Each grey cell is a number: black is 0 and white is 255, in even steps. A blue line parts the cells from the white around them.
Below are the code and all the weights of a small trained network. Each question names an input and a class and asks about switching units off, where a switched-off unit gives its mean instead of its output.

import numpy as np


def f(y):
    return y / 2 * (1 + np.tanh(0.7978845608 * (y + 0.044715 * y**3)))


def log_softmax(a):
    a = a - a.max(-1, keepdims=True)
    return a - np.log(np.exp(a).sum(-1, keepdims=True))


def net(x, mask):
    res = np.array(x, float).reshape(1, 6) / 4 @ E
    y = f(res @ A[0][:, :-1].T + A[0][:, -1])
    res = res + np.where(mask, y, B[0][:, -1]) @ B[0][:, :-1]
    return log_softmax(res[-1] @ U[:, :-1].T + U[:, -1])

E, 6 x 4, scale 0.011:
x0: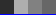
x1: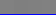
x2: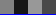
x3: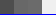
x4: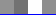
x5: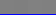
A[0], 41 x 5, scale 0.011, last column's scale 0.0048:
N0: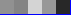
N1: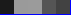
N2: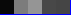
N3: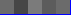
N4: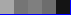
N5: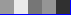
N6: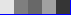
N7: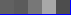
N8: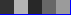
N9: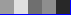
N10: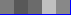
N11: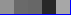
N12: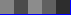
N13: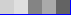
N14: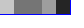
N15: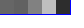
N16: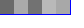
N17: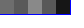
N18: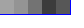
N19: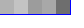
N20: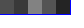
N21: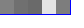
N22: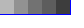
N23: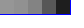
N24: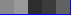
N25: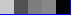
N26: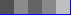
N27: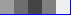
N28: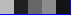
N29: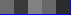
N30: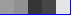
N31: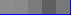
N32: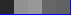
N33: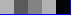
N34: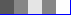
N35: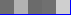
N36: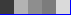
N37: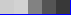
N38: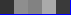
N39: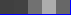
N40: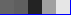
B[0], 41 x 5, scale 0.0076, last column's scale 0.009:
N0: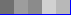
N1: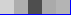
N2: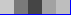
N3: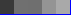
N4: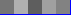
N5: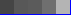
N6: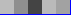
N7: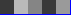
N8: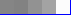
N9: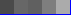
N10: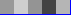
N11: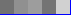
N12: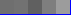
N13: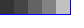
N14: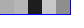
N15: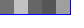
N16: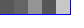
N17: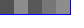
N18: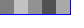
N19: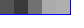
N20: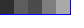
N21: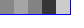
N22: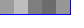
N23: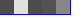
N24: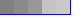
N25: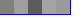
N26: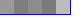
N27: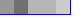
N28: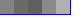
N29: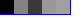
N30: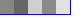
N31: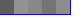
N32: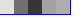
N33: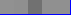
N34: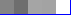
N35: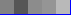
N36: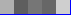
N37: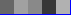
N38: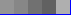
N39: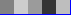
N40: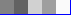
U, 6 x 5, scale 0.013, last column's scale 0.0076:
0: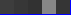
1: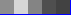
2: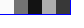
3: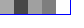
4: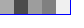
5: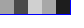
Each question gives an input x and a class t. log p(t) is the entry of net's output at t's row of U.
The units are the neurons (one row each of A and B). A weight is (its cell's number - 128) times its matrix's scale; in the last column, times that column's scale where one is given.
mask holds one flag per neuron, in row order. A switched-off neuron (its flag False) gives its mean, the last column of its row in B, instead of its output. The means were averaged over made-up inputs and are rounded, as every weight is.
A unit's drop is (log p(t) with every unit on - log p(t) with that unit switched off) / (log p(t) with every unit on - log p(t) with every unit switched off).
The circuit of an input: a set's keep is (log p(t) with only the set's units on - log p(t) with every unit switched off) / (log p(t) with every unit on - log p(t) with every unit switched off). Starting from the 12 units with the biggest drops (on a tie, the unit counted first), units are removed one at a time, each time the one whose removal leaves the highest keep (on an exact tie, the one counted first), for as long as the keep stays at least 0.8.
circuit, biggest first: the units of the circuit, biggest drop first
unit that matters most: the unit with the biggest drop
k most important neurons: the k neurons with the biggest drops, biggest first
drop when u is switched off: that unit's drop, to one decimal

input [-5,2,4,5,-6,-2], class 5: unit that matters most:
N40
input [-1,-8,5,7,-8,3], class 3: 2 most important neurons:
(N40, N27)
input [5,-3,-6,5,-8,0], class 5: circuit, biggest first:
(N40, N8)
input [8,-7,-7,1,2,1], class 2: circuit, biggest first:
(N1, N32)
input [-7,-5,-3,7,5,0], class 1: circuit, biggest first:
(N21, N10, N15)
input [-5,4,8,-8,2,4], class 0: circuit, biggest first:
(N29, N20, N3)
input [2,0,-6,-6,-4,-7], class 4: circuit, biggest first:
(N30, N35)
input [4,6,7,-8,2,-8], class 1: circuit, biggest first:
(N18, N23)
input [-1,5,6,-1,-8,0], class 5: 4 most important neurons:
(N30, N40, N27, N24)
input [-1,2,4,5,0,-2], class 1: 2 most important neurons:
(N39, N10)
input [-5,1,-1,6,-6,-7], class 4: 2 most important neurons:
(N40, N27)
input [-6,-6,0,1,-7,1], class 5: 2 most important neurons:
(N40, N30)
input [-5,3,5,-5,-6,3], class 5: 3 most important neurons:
(N30, N27, N24)
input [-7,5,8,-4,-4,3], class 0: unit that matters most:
N29
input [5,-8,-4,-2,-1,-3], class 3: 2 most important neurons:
(N6, N14)
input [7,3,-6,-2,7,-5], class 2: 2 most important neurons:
(N1, N32)
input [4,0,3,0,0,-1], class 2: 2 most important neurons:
(N2, N40)
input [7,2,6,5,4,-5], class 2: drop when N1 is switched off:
0.2
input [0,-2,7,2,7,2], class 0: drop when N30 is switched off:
0.1
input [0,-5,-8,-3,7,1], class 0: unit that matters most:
N13
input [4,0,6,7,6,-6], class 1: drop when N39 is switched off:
0.3
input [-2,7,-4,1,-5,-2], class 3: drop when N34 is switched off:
0.1
